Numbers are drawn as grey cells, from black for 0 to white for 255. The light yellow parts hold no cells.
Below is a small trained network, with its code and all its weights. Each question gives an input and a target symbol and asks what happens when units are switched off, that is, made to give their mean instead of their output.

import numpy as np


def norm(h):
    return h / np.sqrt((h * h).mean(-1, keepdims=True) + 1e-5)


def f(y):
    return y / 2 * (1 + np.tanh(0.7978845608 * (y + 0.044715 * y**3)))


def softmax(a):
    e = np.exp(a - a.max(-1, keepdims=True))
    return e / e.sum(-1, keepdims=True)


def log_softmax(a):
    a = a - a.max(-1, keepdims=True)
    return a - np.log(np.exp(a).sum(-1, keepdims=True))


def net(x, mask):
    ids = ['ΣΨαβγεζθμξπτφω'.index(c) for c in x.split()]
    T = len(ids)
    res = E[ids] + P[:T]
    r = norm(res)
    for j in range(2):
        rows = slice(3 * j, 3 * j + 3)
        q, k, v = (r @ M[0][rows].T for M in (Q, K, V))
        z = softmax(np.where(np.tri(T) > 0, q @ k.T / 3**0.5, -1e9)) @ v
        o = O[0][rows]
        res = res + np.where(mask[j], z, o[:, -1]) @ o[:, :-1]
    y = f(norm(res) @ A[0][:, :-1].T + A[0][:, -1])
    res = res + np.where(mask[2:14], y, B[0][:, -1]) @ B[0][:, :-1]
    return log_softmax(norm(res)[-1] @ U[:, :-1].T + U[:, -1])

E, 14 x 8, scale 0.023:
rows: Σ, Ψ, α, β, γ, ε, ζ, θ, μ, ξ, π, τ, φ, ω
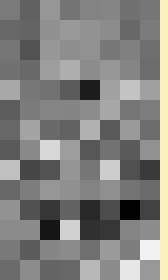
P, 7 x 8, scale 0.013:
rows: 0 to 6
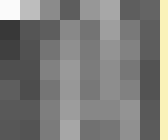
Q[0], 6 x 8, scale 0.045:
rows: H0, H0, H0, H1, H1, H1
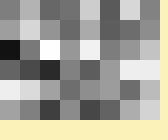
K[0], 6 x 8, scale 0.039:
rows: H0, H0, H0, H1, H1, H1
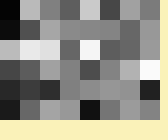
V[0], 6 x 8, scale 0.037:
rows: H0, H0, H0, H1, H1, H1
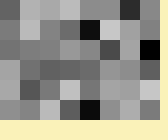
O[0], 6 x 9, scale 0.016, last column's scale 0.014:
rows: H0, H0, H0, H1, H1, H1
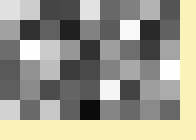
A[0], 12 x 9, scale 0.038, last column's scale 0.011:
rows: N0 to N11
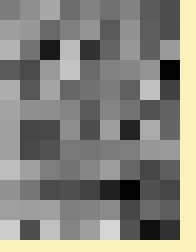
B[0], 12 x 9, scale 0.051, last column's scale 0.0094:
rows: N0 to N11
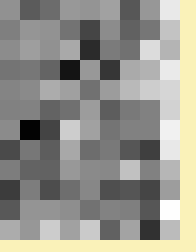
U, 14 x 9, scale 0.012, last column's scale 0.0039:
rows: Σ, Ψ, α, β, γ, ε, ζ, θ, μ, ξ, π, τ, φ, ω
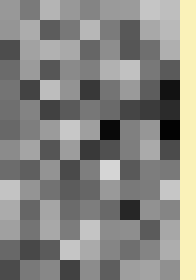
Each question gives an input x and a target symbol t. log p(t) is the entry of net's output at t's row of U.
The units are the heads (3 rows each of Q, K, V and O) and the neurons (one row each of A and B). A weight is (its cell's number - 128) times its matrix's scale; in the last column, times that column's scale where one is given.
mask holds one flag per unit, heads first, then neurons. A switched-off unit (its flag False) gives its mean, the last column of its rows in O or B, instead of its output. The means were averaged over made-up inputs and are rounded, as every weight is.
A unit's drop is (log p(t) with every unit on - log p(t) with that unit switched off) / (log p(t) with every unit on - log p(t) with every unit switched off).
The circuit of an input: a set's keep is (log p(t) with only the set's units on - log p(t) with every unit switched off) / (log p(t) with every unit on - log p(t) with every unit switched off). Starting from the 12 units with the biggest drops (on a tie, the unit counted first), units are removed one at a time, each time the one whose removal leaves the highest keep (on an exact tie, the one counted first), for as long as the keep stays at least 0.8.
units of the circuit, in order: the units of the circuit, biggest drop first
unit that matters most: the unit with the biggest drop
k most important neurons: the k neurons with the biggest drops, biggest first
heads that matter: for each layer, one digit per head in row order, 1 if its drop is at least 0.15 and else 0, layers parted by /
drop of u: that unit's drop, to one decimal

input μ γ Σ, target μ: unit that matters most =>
H1
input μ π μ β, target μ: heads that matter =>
01
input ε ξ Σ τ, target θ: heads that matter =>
10
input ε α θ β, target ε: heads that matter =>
10
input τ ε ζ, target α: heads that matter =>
10
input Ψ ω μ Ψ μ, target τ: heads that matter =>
10
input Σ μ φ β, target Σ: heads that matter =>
11
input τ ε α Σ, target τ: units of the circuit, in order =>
(H0 N11)
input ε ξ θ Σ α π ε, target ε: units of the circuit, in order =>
(H0 N7 N6)
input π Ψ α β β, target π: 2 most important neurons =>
(N0 N6)
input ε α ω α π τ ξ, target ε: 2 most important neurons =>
(N7 N1)
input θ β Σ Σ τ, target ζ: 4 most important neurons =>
(N11 N2 N5 N9)
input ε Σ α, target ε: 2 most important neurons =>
(N7 N1)
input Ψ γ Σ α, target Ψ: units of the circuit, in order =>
(H0)
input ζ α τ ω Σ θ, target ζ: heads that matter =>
01
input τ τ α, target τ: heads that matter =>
10
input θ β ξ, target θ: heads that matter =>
11
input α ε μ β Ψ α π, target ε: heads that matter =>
00
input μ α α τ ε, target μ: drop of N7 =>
0.1
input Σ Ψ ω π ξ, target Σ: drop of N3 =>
0.0
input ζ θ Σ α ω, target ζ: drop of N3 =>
0.1
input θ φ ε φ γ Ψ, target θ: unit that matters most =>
H0
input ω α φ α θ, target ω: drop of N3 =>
0.5
